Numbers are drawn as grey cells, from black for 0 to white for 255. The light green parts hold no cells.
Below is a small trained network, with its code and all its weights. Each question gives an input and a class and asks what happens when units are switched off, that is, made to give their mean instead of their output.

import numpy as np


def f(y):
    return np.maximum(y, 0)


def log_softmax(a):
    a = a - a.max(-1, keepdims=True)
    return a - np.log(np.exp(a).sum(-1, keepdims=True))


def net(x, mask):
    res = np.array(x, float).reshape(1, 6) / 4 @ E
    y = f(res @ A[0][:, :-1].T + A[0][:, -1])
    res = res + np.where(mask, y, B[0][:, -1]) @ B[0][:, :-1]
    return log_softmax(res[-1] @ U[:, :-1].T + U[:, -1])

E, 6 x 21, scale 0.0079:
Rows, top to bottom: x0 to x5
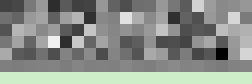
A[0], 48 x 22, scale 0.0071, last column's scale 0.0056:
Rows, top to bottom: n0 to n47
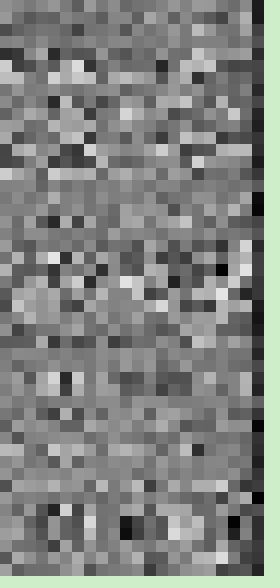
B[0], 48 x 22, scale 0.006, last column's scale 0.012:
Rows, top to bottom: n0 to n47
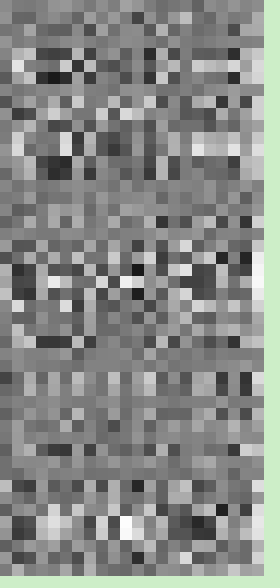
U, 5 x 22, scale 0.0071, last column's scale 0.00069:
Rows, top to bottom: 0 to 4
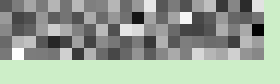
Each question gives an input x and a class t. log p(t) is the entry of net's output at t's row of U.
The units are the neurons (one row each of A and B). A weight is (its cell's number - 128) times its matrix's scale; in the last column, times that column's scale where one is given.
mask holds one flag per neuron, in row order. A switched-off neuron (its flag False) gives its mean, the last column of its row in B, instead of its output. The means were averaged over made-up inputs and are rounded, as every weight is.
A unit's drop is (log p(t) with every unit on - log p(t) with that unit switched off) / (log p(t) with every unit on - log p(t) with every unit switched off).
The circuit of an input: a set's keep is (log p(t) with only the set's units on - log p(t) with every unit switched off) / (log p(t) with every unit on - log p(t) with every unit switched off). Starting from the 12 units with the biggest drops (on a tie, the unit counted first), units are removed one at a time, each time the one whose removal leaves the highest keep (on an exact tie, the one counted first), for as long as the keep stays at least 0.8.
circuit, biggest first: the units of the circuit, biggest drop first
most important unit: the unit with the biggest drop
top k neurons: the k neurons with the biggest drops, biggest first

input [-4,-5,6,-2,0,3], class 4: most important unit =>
n12
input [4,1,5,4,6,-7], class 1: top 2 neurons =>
[n22, n20]
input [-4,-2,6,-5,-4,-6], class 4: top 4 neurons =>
[n12, n25, n21, n31]
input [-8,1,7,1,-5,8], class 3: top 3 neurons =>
[n6, n37, n14]
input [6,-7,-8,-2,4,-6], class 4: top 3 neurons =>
[n5, n11, n23]
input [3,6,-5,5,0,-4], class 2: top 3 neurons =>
[n23, n9, n42]
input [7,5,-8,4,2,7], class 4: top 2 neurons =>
[n5, n11]
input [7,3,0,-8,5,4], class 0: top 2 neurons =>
[n42, n8]
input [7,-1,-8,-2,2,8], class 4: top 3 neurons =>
[n5, n11, n47]
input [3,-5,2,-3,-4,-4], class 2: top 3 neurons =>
[n43, n44, n22]
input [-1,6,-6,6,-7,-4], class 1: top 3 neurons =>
[n24, n40, n46]
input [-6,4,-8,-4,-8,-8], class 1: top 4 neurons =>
[n24, n40, n46, n12]
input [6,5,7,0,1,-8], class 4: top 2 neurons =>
[n12, n25]
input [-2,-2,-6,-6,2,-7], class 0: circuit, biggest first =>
[n42]
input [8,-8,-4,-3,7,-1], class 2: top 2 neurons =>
[n43, n44]
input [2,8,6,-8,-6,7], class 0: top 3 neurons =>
[n42, n8, n18]
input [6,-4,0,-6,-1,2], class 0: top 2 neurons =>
[n42, n8]
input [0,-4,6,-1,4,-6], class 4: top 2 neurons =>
[n12, n25]
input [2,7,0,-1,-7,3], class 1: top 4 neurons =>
[n24, n40, n46, n43]
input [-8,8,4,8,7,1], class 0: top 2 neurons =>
[n21, n31]
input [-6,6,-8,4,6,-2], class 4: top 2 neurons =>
[n5, n11]
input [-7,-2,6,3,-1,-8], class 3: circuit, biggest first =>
[n6]
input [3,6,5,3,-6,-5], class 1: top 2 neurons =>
[n24, n40]
